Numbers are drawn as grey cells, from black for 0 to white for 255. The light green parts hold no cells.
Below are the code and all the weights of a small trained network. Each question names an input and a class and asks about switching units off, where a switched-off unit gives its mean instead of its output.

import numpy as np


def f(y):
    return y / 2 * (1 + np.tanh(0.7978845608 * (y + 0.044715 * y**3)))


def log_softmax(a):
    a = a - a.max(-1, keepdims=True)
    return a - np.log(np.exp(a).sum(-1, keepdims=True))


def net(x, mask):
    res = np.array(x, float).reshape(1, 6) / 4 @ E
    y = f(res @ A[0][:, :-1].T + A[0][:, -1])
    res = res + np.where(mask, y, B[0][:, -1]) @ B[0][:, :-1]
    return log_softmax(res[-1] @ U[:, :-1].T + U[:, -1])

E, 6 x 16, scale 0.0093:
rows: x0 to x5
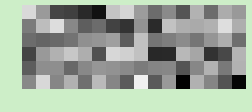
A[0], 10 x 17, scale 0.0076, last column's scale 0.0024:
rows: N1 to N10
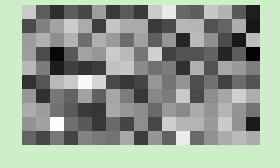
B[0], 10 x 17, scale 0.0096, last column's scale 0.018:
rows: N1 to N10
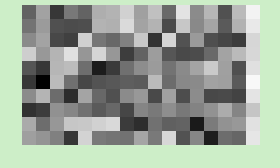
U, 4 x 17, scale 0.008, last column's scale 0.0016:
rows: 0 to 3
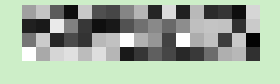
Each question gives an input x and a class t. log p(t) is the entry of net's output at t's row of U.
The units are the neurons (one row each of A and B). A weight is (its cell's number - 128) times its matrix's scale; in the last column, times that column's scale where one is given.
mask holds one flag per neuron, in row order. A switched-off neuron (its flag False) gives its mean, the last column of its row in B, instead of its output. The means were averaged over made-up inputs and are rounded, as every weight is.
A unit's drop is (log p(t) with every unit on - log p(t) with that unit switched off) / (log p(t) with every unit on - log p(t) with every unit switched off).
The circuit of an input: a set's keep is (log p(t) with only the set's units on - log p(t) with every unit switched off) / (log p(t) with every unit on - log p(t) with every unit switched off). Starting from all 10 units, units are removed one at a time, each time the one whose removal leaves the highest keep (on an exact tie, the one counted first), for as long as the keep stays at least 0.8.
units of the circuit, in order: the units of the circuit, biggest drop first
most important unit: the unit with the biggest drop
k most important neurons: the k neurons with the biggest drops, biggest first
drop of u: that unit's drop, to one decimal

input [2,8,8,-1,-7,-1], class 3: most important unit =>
N9
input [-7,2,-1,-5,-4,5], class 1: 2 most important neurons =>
(N6 N10)
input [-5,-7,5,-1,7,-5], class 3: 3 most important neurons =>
(N4 N3 N5)
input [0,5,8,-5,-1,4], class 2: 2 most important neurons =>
(N1 N4)
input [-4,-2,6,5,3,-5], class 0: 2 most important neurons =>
(N1 N10)
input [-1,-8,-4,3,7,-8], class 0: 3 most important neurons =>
(N7 N10 N9)
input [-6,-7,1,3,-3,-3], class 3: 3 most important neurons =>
(N4 N5 N8)
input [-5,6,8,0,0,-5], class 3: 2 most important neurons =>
(N9 N3)
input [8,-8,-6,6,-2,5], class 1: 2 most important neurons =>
(N5 N9)
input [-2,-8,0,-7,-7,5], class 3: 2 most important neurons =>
(N4 N2)
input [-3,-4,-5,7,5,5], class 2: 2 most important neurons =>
(N2 N10)
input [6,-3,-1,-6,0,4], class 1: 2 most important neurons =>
(N5 N2)
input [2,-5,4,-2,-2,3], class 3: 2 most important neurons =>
(N4 N7)
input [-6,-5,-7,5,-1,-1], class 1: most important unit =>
N6
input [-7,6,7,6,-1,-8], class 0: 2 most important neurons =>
(N10 N7)
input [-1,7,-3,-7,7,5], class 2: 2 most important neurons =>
(N1 N4)
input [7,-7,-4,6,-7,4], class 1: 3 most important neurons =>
(N5 N9 N1)
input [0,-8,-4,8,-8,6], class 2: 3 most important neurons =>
(N2 N9 N10)
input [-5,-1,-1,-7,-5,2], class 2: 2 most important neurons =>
(N1 N5)
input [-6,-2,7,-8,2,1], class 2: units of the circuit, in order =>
(N1)
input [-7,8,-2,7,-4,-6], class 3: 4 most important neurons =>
(N9 N1 N5 N3)
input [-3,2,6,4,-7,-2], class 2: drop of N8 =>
0.3
